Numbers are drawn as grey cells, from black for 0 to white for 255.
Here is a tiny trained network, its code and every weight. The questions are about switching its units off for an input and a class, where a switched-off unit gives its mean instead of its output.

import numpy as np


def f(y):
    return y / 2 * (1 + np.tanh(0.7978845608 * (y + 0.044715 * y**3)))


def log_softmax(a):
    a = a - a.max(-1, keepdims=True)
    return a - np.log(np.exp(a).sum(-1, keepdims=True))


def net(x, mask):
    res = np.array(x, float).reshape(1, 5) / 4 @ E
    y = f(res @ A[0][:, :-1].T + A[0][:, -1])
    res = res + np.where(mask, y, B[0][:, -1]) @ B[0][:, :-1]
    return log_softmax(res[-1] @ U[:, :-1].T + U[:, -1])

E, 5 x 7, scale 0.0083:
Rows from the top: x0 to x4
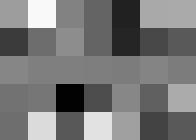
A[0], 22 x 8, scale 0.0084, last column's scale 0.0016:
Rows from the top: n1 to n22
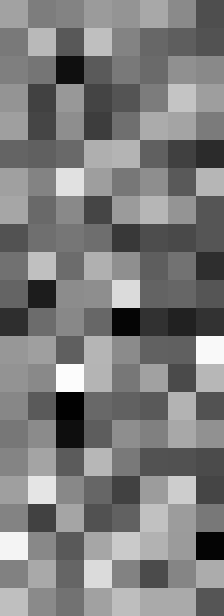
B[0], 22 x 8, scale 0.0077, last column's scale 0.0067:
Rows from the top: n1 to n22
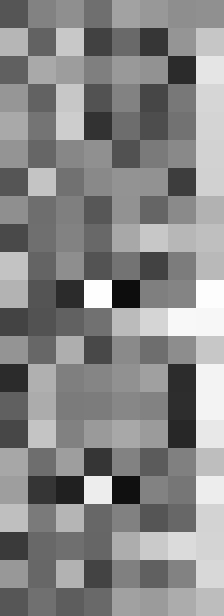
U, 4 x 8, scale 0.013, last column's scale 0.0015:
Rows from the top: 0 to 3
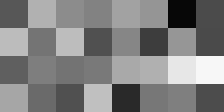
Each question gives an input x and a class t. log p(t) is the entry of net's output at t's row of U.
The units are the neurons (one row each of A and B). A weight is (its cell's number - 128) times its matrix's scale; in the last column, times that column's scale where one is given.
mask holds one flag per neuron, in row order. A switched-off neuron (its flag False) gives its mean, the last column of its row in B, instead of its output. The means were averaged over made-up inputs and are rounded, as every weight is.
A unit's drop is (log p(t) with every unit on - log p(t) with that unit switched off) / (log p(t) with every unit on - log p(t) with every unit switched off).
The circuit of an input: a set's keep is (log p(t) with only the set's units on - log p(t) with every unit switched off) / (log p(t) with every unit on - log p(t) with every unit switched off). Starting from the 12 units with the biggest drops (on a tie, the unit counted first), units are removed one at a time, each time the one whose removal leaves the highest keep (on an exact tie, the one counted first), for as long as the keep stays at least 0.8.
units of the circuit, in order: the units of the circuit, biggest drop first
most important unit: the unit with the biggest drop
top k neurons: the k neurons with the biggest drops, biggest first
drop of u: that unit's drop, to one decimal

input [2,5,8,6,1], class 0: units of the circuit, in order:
[n3]
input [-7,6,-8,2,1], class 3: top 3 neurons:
[n11, n20, n6]
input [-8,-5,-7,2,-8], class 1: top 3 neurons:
[n5, n18, n4]
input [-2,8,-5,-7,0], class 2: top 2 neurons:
[n12, n9]
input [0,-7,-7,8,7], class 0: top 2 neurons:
[n16, n3]
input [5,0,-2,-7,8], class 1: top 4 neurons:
[n2, n10, n21, n16]
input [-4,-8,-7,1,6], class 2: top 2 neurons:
[n20, n22]
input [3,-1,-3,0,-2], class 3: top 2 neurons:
[n12, n18]
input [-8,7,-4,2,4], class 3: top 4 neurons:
[n11, n6, n20, n22]
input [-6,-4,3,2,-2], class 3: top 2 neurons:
[n11, n12]
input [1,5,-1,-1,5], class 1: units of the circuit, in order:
[n2, n16]
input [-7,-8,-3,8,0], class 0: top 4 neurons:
[n16, n15, n3, n12]
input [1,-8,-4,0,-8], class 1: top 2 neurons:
[n5, n19]
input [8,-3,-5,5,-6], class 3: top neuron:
[n18]
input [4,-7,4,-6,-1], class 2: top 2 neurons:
[n20, n16]
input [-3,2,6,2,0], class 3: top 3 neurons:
[n14, n20, n7]
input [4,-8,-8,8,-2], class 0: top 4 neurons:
[n16, n15, n3, n12]
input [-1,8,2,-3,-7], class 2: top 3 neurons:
[n12, n9, n2]
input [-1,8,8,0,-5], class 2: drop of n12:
1.3
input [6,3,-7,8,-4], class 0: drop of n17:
0.0
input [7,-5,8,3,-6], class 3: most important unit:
n18
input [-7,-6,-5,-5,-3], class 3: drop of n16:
0.1
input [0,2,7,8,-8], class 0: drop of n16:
0.8
